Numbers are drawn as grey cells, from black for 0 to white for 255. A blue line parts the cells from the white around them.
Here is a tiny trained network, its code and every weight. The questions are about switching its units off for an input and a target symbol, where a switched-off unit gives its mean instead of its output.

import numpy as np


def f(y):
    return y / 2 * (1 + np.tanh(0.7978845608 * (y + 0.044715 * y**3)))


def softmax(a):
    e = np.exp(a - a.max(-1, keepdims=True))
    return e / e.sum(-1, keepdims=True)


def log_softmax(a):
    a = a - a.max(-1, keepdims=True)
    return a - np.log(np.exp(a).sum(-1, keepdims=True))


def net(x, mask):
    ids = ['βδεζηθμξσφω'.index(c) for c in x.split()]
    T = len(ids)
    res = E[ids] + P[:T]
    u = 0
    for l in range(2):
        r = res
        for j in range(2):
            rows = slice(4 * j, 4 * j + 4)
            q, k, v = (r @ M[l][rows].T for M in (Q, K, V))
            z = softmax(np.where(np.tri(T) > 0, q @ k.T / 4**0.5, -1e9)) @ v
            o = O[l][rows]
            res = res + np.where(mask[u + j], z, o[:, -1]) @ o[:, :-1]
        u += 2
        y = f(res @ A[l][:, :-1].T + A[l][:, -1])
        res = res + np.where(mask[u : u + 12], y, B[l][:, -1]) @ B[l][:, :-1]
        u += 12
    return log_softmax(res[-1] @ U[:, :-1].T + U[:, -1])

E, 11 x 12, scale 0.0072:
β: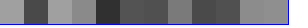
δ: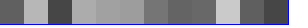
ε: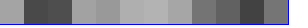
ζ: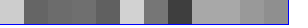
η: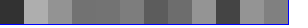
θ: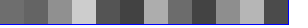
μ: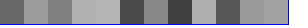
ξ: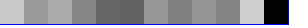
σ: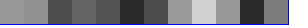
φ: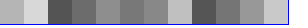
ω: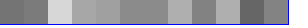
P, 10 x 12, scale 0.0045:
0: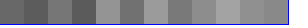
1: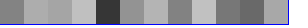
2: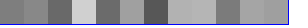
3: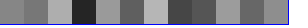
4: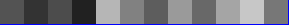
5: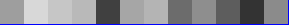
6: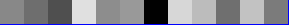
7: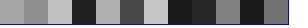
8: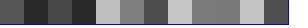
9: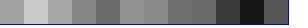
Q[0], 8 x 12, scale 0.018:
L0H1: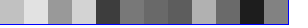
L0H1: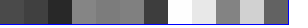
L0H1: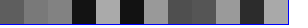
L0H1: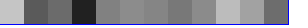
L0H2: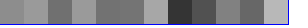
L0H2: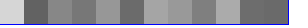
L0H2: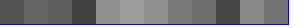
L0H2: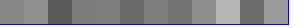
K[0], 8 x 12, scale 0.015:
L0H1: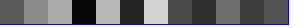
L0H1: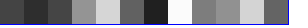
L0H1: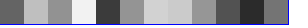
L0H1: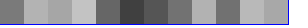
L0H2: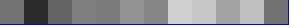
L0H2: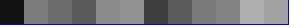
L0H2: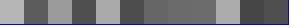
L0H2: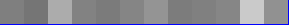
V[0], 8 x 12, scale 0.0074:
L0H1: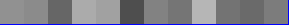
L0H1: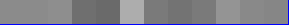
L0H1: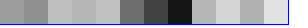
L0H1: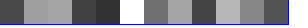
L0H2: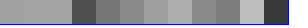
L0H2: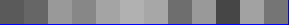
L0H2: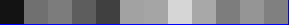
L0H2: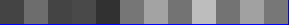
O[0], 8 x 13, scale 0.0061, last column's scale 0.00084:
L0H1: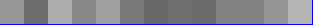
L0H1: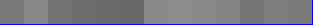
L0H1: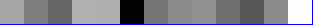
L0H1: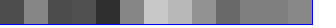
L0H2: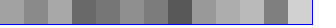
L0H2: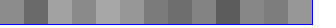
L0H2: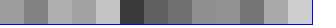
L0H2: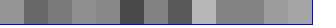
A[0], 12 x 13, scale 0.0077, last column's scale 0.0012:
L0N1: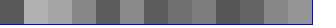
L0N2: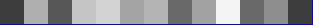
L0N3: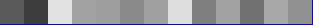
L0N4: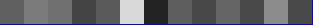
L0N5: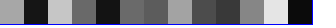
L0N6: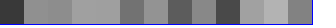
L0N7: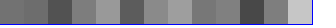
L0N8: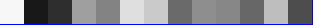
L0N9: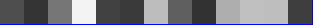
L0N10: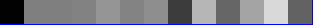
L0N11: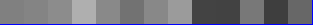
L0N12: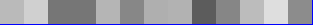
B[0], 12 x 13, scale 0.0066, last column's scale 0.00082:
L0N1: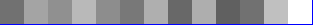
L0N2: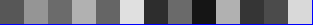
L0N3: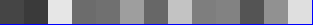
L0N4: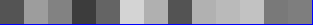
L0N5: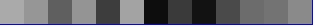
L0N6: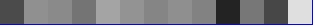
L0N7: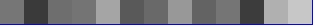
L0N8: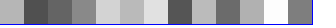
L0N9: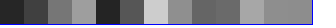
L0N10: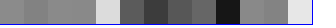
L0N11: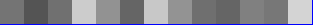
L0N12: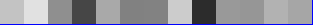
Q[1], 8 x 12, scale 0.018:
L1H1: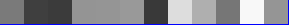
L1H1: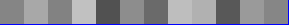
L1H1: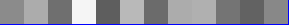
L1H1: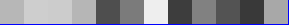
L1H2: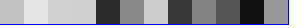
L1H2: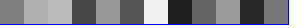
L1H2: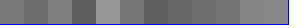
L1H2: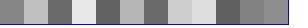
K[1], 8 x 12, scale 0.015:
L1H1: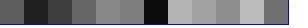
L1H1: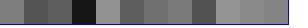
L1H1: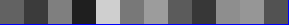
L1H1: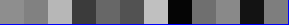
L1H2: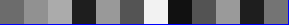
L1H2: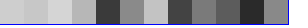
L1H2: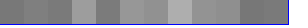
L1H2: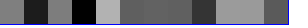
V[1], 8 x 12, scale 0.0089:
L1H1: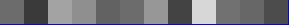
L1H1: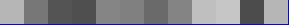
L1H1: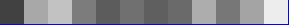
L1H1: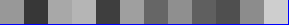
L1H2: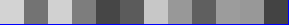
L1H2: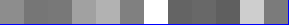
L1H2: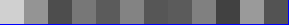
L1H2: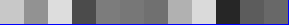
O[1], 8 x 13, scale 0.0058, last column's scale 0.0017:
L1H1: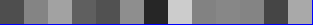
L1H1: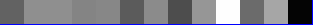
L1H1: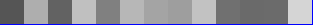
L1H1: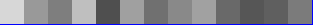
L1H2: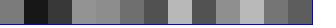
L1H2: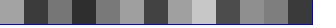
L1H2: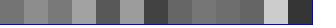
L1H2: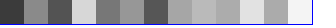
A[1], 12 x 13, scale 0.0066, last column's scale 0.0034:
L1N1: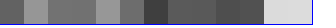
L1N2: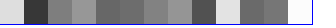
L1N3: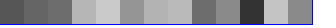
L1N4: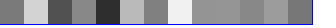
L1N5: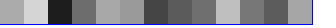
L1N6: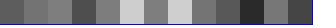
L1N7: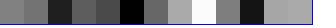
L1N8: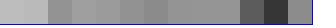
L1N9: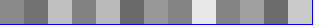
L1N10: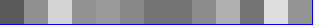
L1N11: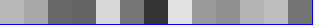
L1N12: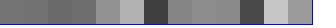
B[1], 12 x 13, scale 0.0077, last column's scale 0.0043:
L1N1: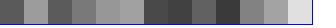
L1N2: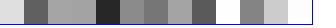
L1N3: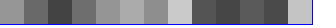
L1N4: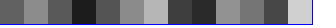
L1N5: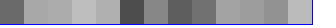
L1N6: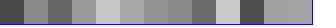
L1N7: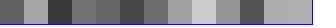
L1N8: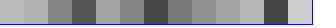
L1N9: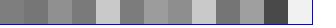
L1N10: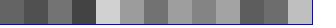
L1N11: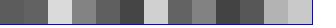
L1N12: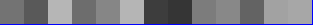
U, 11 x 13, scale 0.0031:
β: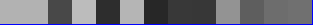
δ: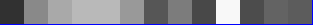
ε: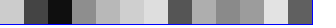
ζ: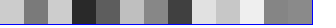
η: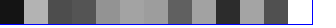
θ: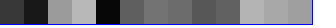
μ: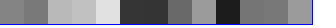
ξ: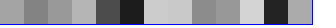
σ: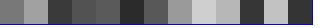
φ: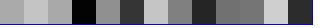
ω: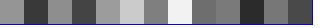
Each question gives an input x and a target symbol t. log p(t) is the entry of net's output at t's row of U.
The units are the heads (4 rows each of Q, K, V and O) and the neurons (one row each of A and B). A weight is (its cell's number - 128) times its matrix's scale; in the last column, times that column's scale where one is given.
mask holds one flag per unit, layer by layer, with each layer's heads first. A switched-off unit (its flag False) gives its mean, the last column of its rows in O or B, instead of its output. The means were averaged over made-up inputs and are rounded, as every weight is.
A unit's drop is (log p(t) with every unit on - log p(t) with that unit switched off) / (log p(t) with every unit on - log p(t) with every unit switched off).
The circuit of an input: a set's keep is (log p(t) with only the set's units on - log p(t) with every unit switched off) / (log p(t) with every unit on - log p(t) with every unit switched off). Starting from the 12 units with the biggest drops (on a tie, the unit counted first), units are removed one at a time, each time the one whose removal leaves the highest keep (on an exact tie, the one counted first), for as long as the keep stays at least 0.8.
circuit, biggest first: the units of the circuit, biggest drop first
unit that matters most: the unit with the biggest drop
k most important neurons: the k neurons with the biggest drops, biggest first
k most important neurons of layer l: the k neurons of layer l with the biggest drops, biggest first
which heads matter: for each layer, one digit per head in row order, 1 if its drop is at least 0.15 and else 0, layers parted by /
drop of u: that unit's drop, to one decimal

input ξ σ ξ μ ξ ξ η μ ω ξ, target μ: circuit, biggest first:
[L0H1, L1N4]
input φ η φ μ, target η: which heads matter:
00 / 11
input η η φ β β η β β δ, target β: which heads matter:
00 / 01
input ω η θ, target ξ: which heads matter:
00 / 01
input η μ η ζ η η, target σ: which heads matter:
10 / 11
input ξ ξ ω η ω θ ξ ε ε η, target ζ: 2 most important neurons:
[L0N4, L0N8]
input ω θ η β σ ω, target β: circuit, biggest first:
[L1H1, L0N5, L1H2, L1N9]
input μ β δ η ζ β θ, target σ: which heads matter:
10 / 11
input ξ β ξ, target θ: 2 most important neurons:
[L1N11, L1N8]
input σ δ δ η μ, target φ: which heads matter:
00 / 11
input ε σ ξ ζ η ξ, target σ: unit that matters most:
L1N7
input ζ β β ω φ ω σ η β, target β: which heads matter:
00 / 00
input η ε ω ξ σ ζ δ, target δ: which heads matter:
00 / 01
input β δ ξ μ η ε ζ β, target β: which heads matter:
00 / 10
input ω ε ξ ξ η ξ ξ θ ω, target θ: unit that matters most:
L1H2
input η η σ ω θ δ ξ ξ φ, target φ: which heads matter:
00 / 00
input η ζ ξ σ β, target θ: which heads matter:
00 / 01
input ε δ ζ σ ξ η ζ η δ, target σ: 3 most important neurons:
[L1N7, L0N8, L0N7]
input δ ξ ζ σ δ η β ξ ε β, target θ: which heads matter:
00 / 11
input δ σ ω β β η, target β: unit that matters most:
L0N5
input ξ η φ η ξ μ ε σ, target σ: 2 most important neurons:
[L1N7, L0N7]
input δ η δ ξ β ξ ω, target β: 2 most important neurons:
[L0N5, L1N9]
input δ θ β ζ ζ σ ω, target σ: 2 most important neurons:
[L1N7, L0N8]
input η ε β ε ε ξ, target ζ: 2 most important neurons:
[L0N8, L1N8]
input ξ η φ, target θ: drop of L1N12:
0.1
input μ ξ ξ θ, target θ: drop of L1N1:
0.0
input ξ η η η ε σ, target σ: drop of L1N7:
1.0
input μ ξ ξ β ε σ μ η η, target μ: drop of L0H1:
0.8
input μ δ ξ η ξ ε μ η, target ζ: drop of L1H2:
0.3
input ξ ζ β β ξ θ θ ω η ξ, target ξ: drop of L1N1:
0.1
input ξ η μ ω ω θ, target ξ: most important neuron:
[L0N3]
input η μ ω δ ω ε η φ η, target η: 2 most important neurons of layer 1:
[L1N2, L1N4]
